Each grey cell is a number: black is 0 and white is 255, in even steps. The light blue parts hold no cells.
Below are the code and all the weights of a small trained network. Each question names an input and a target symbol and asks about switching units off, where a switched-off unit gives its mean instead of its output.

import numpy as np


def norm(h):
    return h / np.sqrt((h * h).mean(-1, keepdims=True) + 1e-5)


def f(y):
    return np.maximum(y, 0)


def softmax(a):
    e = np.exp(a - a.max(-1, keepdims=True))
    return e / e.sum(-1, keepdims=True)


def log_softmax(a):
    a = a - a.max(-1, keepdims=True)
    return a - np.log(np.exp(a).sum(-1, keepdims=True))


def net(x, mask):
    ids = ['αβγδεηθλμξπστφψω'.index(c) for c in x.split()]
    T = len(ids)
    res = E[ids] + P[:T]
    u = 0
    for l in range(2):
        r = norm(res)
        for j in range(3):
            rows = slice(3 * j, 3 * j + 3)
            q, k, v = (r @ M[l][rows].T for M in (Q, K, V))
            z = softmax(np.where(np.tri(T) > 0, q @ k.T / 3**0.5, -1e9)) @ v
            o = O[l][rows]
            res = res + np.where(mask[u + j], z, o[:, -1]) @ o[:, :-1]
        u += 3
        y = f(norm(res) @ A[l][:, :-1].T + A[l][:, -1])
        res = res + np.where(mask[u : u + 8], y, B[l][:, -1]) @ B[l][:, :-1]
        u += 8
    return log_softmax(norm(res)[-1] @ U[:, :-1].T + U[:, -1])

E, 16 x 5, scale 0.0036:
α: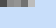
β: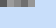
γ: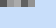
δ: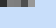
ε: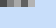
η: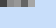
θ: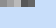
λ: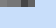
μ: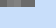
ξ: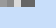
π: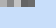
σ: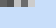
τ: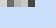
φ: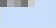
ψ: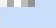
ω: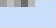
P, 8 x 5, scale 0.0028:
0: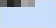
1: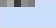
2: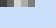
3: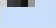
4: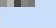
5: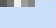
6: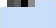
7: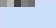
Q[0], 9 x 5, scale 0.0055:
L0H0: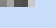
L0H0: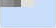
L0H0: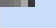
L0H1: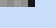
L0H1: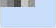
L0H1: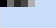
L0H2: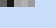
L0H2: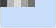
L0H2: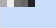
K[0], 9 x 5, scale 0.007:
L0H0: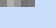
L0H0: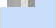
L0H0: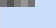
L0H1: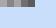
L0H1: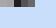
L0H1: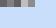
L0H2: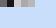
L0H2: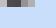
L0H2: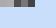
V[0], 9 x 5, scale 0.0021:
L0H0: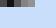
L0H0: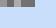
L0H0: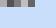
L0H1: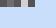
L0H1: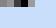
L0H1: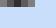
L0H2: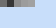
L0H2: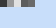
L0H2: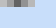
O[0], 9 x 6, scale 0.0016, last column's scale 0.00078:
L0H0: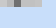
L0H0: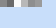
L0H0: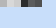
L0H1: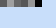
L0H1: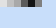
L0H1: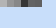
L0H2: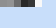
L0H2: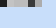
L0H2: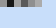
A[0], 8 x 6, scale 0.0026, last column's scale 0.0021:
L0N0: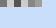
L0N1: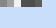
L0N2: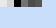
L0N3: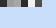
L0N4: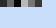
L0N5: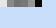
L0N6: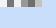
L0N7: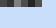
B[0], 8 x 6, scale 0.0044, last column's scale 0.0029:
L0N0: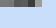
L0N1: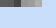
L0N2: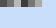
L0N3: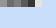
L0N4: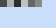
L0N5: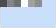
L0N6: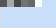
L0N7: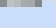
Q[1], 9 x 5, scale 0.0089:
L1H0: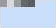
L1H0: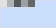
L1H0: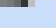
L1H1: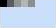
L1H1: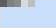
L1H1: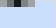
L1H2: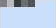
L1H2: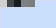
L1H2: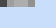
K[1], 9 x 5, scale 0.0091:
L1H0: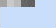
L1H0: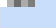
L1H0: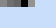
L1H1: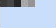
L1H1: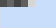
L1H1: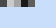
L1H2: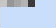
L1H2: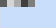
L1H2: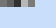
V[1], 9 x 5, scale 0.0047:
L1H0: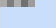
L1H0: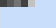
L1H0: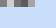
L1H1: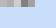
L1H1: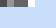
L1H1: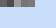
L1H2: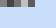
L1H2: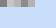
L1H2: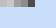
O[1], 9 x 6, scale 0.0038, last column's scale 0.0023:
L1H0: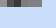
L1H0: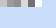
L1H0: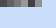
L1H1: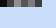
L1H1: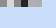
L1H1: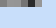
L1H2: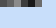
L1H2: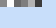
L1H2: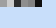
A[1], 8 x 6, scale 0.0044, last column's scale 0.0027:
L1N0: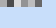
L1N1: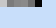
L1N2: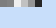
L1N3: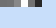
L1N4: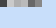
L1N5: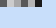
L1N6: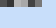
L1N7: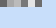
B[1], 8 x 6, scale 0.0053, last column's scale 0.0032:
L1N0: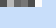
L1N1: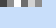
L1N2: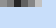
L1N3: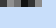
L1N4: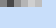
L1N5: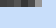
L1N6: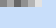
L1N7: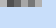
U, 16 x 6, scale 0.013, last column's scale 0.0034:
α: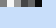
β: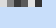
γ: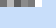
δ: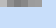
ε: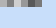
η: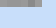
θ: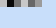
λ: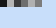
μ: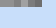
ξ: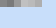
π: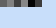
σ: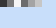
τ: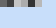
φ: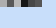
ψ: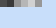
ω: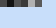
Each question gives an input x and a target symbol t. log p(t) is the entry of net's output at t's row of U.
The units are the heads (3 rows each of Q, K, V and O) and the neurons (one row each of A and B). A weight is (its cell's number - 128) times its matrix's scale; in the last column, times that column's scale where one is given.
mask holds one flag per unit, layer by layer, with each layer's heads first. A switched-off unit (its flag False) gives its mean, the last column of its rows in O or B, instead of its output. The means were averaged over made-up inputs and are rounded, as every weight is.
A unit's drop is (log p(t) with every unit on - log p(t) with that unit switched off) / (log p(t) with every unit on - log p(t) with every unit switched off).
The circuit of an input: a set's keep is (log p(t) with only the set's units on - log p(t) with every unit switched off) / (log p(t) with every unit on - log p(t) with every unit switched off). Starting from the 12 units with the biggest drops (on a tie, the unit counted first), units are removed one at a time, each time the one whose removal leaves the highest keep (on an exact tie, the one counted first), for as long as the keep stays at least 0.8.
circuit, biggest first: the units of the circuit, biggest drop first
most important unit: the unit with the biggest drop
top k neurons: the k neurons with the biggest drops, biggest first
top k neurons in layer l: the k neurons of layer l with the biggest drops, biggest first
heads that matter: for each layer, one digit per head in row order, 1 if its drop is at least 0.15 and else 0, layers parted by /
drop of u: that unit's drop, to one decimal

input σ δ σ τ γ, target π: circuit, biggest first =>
[L1H2]
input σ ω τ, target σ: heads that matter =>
000 / 111
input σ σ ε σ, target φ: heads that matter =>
000 / 000
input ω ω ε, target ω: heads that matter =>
000 / 010
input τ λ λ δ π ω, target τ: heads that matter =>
000 / 011
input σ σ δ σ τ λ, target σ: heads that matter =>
000 / 011
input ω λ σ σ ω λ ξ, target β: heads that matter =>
000 / 001
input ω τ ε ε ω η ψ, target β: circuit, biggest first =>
[L1H2; L1H0]
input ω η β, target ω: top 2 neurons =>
[L1N5; L1N7]
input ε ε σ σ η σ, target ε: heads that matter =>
000 / 111
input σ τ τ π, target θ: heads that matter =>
000 / 010
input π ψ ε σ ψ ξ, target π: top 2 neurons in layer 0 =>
[L0N1; L0N6]
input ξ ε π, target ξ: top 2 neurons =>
[L1N4; L0N3]
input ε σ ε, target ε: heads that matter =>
000 / 111
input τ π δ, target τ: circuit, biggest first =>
[L1H1]
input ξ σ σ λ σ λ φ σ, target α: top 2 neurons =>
[L0N3; L0N6]
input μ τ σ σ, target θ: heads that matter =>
000 / 110
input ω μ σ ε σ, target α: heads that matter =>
000 / 000
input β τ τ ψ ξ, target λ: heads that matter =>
000 / 100
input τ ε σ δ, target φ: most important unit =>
L1N6
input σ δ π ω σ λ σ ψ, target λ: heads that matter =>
000 / 101
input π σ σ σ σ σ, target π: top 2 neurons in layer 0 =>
[L0N3; L0N6]
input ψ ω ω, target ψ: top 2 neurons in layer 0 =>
[L0N1; L0N3]
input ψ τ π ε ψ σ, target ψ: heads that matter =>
010 / 010
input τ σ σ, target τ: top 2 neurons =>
[L0N3; L1N3]
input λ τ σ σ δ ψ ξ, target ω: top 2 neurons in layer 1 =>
[L1N0; L1N7]
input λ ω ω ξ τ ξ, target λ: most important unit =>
L0H1
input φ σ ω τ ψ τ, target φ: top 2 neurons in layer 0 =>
[L0N6; L0N1]
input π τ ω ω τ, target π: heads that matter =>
000 / 011
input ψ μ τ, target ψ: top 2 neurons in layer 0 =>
[L0N6; L0N3]
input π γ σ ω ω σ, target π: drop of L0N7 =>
0.0
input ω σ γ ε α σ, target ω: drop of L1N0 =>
0.1
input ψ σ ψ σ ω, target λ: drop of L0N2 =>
-0.1
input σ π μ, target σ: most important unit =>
L1H2
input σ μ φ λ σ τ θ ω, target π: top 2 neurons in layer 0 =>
[L0N0; L0N2]
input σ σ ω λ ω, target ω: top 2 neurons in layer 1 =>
[L1N5; L1N0]
